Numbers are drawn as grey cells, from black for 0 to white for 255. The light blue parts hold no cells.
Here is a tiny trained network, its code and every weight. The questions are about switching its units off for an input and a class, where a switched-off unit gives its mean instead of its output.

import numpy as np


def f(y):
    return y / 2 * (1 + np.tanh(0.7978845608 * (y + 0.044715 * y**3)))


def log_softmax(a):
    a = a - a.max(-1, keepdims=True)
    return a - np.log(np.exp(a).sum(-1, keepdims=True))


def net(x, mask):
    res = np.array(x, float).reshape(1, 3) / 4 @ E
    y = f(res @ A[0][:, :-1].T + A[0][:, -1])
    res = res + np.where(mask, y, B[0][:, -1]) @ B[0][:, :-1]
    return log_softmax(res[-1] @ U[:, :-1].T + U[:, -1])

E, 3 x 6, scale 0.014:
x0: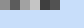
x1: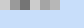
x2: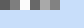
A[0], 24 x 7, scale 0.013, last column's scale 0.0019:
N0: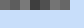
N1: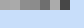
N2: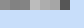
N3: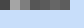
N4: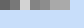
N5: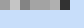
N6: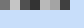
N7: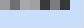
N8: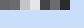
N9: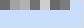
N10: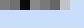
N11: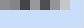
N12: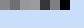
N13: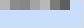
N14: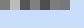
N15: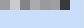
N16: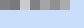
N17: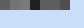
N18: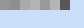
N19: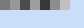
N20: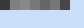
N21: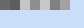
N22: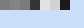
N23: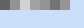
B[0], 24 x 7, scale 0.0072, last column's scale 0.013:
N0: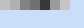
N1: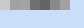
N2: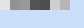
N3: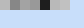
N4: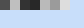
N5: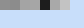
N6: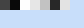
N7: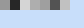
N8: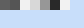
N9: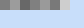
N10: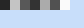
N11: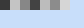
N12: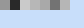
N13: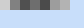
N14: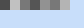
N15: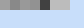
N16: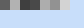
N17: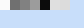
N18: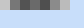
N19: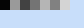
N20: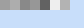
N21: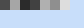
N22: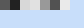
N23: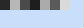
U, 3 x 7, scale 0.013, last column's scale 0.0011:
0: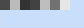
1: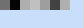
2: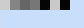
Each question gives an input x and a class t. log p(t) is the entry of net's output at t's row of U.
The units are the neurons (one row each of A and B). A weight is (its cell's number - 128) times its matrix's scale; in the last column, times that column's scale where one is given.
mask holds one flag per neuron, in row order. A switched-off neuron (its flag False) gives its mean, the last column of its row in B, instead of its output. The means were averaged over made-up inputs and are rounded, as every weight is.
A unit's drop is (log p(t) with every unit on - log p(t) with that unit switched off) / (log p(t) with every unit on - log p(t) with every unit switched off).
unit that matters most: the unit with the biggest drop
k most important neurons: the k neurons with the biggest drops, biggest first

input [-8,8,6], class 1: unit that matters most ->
N22
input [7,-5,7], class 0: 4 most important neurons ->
[N23 N4 N21 N6]
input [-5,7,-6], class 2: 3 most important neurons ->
[N5 N15 N2]
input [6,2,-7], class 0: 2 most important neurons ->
[N10 N11]
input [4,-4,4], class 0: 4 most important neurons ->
[N6 N22 N23 N4]
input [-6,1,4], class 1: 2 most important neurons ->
[N22 N6]
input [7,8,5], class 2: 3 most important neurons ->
[N2 N6 N18]
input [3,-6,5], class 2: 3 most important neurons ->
[N17 N3 N10]
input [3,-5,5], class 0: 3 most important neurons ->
[N23 N4 N21]
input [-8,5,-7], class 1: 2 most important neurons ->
[N6 N22]
